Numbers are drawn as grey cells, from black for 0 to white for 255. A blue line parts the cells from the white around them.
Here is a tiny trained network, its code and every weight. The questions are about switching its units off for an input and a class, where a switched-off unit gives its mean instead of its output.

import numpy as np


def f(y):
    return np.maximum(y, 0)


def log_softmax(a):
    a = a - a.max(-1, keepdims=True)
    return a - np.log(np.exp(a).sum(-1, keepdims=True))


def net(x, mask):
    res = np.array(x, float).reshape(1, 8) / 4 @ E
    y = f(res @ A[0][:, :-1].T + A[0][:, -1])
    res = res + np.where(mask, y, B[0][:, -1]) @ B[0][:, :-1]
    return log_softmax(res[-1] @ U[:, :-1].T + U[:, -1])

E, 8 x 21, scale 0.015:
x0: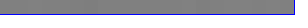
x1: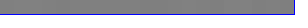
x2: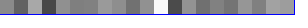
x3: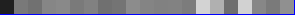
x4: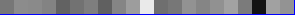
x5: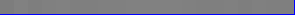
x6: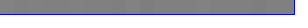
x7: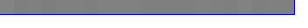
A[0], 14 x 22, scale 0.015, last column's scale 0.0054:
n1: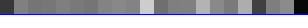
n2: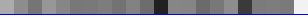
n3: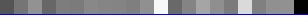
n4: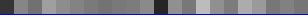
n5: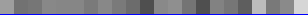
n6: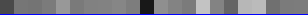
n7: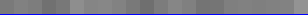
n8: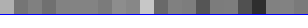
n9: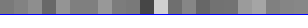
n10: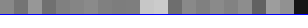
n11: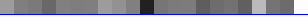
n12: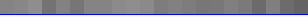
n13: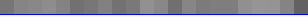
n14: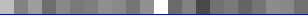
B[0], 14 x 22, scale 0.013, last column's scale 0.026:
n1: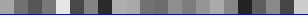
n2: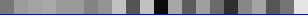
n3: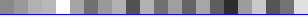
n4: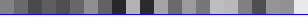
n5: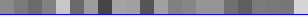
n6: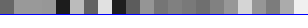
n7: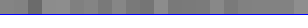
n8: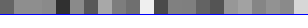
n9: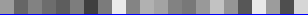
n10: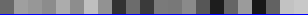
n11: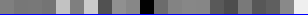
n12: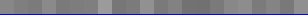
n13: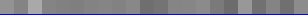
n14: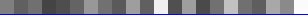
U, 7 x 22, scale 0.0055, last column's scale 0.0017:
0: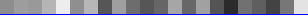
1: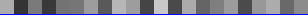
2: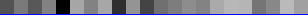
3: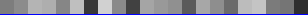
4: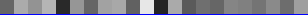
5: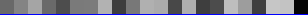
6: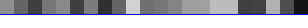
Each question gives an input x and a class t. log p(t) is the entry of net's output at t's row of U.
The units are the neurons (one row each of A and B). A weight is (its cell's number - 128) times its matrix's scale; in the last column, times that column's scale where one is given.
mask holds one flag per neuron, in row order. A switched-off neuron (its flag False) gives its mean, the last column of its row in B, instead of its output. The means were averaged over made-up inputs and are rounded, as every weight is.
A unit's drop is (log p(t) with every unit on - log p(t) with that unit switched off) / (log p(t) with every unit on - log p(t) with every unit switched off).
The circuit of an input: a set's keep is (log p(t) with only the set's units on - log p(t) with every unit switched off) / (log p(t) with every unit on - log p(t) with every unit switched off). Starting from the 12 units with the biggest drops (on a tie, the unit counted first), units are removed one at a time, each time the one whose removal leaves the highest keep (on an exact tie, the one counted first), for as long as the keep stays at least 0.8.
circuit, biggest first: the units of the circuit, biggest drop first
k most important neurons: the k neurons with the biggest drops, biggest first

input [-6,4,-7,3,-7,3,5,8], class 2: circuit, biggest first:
(n6)
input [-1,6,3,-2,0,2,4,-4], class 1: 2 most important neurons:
(n6, n8)
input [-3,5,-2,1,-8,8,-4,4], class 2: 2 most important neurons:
(n6, n3)
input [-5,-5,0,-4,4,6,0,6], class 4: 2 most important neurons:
(n4, n8)
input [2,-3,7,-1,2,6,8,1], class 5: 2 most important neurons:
(n14, n10)
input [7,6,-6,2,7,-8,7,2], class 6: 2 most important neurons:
(n1, n4)
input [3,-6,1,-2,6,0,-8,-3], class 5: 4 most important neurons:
(n3, n2, n10, n9)
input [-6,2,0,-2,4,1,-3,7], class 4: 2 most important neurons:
(n4, n14)
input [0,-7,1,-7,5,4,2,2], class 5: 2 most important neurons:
(n14, n3)
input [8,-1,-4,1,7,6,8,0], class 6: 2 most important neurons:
(n1, n6)
